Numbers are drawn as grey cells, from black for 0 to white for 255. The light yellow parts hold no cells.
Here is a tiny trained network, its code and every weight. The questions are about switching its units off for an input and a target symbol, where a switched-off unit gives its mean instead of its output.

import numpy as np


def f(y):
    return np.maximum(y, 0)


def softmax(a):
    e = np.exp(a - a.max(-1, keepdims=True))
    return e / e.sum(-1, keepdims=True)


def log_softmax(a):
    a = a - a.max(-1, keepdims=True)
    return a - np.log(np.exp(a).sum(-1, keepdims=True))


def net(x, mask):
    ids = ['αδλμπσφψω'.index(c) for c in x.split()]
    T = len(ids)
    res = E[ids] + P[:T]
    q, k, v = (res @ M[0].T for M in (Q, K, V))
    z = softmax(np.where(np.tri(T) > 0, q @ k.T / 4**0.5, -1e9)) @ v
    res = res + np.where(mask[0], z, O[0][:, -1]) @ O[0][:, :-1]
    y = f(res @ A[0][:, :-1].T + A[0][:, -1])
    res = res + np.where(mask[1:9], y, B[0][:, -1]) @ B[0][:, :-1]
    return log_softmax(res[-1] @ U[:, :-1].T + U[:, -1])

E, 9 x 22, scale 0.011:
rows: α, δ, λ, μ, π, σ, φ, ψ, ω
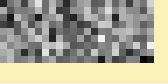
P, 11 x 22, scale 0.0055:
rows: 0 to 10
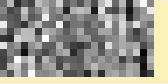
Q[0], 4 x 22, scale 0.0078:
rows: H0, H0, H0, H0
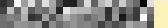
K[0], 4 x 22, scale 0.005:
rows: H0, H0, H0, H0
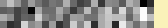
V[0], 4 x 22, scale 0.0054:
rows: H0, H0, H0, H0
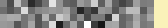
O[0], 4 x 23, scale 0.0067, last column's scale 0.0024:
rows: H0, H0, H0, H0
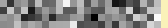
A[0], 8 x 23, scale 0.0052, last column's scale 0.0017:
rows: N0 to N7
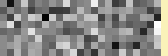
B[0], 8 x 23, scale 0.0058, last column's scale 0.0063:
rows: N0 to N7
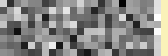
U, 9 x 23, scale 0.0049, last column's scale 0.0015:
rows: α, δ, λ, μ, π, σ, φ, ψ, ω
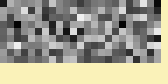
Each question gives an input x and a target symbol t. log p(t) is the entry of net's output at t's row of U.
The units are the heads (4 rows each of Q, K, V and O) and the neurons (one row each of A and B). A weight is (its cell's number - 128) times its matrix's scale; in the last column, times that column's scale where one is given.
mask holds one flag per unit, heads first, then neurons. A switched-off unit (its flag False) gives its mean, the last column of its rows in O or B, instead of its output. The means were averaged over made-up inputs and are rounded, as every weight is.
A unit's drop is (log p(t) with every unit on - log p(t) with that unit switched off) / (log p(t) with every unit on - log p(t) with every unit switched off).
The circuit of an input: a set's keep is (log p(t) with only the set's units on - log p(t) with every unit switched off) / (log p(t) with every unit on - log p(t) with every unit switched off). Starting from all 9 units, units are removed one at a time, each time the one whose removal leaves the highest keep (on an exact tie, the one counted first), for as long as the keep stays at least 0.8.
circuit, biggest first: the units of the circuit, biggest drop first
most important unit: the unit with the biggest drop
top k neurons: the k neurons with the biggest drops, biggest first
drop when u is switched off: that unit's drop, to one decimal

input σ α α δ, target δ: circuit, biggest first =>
(H0 N2 N6)
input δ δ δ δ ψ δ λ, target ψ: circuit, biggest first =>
(H0)
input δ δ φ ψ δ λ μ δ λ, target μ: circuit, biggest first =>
(H0 N0 N4)
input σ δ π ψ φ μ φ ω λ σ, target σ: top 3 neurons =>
(N6 N5 N4)
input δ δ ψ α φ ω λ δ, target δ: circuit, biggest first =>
(N2 H0)
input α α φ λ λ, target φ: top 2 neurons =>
(N4 N1)
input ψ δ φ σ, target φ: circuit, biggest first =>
(H0 N1 N4)
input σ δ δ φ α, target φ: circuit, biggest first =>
(H0 N4 N1)
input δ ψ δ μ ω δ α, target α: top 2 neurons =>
(N2 N6)
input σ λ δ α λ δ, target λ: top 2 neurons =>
(N0 N2)
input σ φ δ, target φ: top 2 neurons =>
(N1 N4)
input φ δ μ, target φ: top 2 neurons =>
(N1 N4)
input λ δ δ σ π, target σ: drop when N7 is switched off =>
0.1
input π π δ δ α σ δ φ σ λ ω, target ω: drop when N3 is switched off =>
0.2
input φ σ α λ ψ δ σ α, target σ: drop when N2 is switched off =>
0.1
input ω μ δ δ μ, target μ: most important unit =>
N0
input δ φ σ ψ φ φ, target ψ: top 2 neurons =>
(N1 N7)
